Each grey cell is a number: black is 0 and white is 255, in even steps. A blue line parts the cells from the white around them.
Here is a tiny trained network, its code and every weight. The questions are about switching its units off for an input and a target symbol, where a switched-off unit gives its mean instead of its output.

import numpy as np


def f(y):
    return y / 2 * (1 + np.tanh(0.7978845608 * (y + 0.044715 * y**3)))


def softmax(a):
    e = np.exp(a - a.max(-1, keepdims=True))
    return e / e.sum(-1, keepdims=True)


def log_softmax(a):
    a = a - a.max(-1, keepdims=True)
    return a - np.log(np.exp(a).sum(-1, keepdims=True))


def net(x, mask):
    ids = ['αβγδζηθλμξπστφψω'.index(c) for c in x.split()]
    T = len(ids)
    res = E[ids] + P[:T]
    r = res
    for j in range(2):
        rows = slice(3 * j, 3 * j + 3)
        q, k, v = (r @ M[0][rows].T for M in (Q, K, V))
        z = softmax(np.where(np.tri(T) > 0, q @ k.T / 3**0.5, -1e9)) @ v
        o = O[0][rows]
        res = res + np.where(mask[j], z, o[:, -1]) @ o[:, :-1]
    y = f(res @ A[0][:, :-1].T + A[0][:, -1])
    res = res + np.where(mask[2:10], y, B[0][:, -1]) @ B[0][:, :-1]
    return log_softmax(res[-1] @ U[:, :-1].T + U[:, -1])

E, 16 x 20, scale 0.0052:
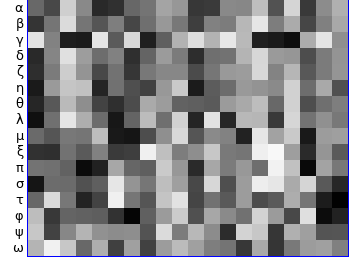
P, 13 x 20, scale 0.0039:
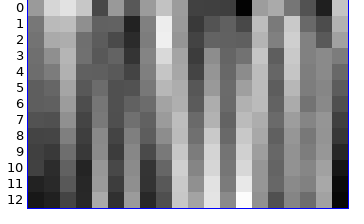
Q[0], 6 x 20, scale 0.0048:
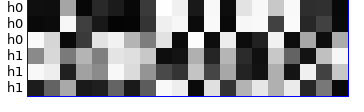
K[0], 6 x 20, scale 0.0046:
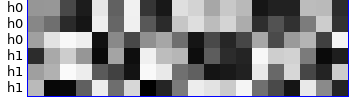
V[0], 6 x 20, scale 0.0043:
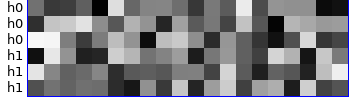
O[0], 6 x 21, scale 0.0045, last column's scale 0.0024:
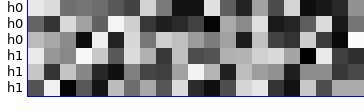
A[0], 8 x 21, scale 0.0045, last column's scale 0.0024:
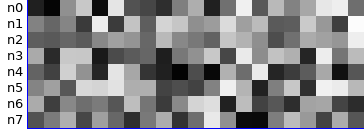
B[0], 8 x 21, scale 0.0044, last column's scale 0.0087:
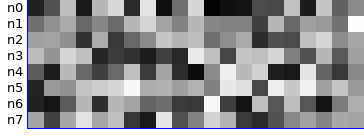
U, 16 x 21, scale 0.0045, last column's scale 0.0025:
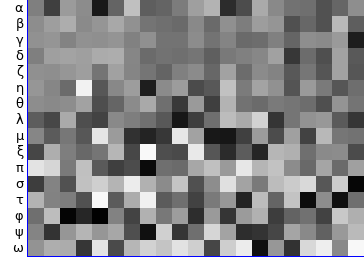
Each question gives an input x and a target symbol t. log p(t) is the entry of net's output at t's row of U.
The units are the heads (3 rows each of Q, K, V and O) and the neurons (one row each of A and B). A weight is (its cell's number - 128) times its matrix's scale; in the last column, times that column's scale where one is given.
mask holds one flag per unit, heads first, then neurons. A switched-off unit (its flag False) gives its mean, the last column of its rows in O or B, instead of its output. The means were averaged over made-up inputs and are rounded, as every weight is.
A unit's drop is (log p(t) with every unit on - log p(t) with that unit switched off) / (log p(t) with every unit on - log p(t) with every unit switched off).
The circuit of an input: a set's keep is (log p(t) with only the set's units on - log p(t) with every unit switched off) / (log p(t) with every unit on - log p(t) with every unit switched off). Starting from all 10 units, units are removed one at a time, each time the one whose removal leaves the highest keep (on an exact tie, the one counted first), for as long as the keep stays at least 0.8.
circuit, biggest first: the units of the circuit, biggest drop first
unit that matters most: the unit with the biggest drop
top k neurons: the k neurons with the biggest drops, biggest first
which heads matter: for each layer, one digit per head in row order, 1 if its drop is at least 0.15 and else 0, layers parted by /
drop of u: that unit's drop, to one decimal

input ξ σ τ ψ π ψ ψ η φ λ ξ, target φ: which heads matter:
11
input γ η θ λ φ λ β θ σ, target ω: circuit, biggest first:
(h0)
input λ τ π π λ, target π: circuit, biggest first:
(n3, h1, h0)
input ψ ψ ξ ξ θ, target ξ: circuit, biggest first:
(h0, n0)
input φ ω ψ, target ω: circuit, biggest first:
(h0, n6, n2)
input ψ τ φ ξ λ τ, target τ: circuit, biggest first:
(h0, h1)
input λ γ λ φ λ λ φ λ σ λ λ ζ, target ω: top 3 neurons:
(n1, n2, n7)
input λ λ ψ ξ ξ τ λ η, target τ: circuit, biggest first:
(h0, h1)
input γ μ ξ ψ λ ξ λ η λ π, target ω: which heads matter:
10
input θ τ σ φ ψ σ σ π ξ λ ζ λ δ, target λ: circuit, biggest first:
(h0, n4)
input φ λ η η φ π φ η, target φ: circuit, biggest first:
(h1, h0)
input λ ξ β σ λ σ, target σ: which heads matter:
11
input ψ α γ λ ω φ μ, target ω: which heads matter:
10
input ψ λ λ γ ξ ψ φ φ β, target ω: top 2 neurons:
(n1, n2)
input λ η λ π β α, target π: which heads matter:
11
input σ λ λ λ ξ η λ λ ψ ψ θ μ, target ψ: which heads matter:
01
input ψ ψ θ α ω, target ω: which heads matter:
10
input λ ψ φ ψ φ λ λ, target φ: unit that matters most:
h1
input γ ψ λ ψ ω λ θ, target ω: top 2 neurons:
(n1, n2)
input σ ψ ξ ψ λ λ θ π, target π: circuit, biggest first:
(h0, n3, h1)
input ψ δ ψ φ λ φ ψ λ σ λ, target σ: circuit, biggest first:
(h1, n5, h0)
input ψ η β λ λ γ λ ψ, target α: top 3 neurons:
(n6, n5, n7)
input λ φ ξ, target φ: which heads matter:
01
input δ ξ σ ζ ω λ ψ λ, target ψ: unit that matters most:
h1
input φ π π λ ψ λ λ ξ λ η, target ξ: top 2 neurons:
(n0, n5)
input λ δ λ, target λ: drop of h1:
0.0
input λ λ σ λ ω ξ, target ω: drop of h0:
0.8
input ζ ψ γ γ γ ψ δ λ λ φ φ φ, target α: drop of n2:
-0.1
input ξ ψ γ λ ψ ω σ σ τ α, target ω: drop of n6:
-0.4
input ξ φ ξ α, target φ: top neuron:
(n1)
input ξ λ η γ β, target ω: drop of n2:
0.1
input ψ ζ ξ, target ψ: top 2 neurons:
(n7, n1)
